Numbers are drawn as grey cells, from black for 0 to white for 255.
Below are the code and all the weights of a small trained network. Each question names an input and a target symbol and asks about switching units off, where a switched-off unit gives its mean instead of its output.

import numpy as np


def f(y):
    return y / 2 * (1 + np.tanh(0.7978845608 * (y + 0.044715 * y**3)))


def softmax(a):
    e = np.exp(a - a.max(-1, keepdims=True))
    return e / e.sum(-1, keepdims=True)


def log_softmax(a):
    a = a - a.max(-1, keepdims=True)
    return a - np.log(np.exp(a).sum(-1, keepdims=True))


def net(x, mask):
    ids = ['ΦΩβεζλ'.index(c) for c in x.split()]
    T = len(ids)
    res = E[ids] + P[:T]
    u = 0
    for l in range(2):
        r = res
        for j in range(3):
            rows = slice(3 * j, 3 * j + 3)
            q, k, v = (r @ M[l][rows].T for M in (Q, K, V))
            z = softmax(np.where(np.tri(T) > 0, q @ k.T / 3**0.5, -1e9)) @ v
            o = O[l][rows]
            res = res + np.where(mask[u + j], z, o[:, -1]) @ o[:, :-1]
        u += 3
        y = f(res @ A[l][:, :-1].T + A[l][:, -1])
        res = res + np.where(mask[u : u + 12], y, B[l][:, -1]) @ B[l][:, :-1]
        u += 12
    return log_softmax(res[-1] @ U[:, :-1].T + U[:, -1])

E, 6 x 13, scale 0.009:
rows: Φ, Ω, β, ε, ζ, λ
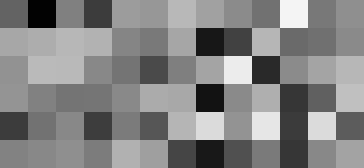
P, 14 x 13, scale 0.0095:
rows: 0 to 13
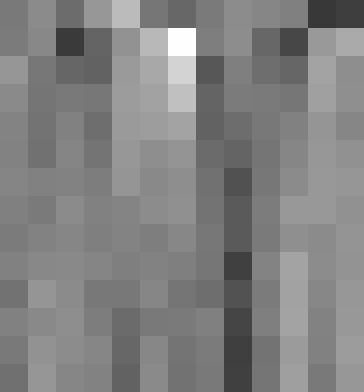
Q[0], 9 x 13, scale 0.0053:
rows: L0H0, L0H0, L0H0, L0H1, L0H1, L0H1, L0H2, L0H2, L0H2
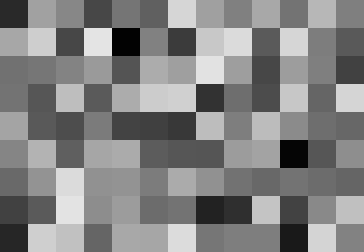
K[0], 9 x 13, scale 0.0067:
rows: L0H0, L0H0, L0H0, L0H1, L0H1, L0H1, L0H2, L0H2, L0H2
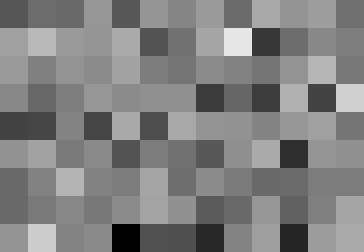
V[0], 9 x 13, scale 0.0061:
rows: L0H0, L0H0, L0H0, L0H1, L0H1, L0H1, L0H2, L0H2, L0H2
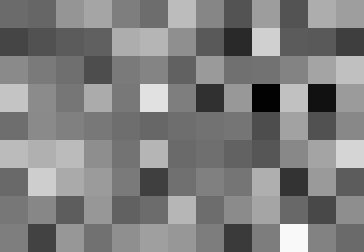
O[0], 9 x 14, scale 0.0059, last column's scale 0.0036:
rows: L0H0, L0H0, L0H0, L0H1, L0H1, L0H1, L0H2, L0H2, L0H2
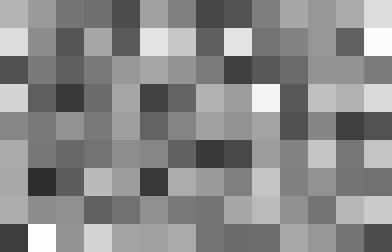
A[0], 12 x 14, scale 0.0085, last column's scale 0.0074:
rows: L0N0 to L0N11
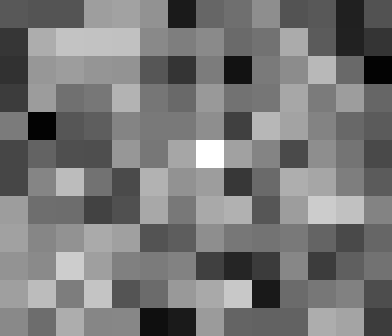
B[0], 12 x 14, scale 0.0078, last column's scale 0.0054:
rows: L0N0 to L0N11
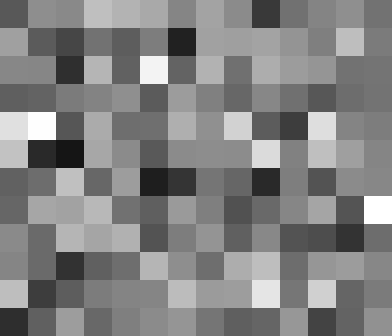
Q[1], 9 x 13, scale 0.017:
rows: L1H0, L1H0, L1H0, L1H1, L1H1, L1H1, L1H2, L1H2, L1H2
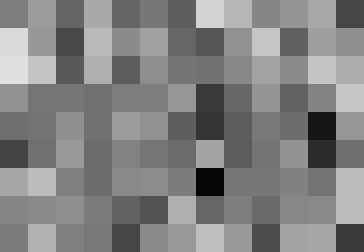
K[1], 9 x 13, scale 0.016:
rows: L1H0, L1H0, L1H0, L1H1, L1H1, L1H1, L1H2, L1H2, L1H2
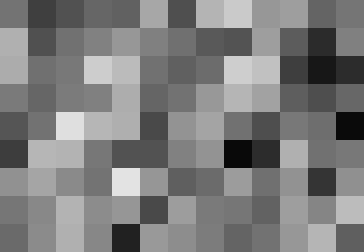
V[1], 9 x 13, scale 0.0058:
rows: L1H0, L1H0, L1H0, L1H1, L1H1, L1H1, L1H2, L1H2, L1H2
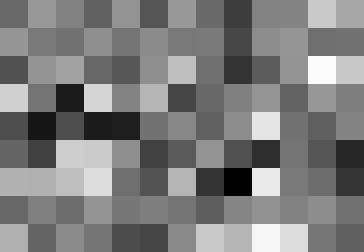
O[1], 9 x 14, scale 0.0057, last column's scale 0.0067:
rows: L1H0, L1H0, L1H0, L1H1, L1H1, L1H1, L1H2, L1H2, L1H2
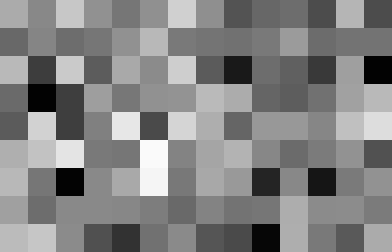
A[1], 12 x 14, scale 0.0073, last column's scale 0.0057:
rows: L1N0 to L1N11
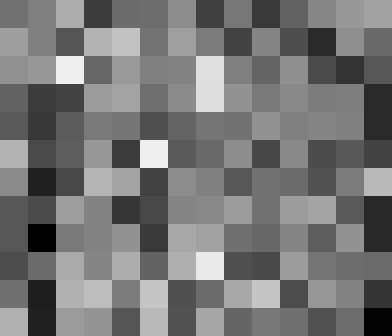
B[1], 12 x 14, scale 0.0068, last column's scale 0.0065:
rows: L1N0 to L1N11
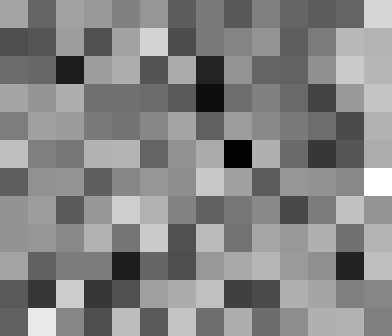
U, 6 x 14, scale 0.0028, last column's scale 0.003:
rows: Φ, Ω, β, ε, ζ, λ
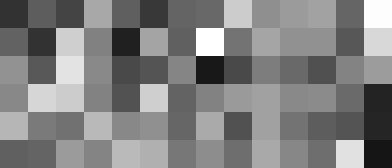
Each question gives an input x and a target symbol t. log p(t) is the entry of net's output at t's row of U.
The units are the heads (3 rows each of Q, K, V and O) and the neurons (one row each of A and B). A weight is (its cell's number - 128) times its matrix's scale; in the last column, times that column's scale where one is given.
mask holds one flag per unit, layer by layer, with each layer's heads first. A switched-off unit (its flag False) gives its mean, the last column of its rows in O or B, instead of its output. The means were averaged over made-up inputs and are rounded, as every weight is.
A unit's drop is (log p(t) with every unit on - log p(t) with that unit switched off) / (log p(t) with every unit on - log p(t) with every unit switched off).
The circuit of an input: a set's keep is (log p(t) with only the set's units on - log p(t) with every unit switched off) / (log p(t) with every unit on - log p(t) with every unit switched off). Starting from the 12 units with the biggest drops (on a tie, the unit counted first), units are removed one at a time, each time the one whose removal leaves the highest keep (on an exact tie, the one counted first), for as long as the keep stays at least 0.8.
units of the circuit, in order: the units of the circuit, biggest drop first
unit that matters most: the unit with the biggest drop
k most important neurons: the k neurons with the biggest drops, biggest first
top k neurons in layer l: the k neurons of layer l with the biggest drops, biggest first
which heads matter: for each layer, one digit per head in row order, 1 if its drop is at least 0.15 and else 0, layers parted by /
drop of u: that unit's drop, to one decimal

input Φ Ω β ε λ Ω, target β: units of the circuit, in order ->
[L1H2 L1H0 L0H1]
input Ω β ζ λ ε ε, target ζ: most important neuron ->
[L1N5]
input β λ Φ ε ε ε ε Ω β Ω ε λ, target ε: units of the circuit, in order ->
[L1H1 L0H0 L0N11 L0N8]
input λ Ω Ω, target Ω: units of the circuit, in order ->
[L1H1 L1N10 L0N0 L1H2]
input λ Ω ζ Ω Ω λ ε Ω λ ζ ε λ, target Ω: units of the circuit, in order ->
[L1H1 L1N10 L0N0 L1H2]
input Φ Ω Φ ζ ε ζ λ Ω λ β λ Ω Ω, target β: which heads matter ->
011 / 101
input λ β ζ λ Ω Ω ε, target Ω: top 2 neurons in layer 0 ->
[L0N7 L0N0]
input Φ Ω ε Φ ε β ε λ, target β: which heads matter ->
001 / 101
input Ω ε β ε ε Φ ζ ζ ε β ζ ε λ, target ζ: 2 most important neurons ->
[L1N5 L0N8]
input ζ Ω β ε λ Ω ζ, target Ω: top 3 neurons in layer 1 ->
[L1N8 L1N9 L1N6]
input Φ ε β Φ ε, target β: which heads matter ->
001 / 101
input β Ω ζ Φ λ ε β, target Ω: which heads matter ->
100 / 110
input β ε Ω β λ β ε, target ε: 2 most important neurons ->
[L0N11 L0N8]
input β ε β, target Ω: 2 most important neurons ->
[L0N11 L1N8]
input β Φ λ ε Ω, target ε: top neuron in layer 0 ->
[L0N7]
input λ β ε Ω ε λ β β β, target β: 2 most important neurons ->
[L0N11 L1N2]
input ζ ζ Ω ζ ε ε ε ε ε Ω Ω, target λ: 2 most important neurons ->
[L1N1 L0N1]
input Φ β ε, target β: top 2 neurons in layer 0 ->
[L0N7 L0N1]
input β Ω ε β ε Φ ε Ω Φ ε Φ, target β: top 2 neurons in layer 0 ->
[L0N6 L0N7]
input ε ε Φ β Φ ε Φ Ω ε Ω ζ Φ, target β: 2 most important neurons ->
[L0N6 L1N2]
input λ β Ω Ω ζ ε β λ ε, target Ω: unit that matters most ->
L1H1
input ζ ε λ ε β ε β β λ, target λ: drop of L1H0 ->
0.3
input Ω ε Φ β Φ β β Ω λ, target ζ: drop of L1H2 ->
1.0
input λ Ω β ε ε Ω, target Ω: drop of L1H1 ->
0.8
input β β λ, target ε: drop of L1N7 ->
0.0
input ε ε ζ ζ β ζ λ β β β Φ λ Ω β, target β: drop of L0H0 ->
1.3
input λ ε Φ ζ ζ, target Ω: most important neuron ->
[L1N8]
